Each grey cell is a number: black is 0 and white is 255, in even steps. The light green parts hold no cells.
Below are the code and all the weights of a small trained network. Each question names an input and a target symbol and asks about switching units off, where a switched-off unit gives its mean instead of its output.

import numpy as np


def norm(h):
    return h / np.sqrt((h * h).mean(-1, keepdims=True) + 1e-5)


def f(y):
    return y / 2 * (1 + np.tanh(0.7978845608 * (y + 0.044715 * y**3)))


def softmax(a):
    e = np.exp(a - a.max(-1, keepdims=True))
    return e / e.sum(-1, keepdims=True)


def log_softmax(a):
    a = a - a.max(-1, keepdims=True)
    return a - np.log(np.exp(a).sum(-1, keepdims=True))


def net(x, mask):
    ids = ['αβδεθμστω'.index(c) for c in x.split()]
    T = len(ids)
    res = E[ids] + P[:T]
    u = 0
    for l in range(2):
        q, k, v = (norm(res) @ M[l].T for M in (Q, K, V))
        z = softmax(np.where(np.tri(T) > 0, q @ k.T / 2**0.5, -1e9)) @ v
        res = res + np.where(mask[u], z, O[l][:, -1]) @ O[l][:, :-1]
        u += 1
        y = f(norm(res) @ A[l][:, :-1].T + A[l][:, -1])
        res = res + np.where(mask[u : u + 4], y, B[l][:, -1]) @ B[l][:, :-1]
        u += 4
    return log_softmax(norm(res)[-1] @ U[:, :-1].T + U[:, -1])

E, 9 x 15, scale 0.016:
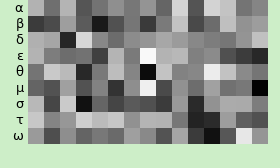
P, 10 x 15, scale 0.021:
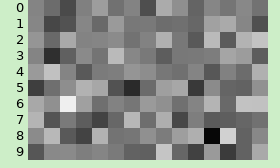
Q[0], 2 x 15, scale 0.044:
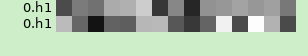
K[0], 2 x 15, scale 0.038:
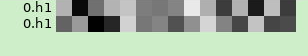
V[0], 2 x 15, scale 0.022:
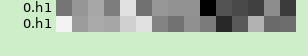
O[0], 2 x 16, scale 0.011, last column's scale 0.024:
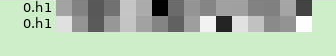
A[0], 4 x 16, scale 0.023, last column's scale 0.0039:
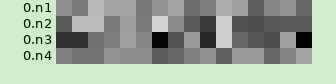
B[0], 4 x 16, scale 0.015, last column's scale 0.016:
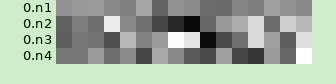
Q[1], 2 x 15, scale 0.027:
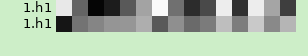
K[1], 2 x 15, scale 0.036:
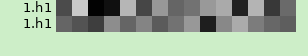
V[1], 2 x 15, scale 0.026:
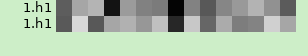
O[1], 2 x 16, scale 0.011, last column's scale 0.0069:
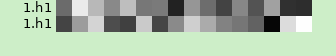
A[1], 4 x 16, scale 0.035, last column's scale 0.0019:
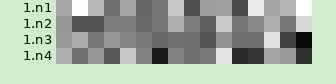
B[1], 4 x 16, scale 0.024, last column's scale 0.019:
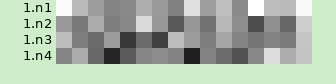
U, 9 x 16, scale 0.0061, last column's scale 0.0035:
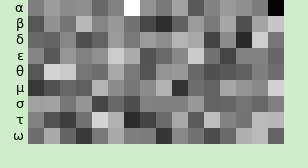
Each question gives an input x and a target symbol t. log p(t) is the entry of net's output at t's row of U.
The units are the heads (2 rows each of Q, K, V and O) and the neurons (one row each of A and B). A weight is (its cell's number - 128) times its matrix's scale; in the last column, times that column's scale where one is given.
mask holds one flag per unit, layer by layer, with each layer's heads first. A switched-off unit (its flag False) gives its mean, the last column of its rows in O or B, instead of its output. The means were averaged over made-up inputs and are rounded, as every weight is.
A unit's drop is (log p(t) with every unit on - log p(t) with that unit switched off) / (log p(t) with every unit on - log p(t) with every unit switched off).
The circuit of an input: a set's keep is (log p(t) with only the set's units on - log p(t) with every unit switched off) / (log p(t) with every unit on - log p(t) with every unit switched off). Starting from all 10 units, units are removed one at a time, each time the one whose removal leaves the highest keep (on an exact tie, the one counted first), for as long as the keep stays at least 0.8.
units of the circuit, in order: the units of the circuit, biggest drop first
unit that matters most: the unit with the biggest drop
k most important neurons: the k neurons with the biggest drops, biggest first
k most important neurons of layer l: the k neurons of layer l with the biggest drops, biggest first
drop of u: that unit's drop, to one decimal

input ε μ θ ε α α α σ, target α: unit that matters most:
0.h1
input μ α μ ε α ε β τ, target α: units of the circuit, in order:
(0.h1; 1.n1; 0.n3)
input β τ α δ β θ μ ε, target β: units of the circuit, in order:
(0.h1; 0.n2)
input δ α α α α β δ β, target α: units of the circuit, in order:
(0.h1; 1.n1)
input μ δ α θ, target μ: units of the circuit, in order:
(0.h1; 0.n3)
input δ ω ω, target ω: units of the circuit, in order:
(0.h1; 1.n4)
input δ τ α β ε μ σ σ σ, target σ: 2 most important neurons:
(1.n3; 0.n3)
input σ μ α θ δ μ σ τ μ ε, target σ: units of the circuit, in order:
(1.h1; 1.n3; 1.n1)
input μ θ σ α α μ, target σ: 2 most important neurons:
(0.n3; 1.n3)
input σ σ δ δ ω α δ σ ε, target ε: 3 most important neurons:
(1.n2; 0.n3; 0.n2)
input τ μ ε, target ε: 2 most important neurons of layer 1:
(1.n2; 1.n1)
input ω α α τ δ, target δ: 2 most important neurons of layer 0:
(0.n3; 0.n2)
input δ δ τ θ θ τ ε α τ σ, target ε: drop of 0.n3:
1.5
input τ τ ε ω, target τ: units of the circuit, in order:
(0.h1)
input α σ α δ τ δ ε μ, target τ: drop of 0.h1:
1.0
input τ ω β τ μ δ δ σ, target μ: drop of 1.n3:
0.0
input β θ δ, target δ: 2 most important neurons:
(0.n3; 1.n1)
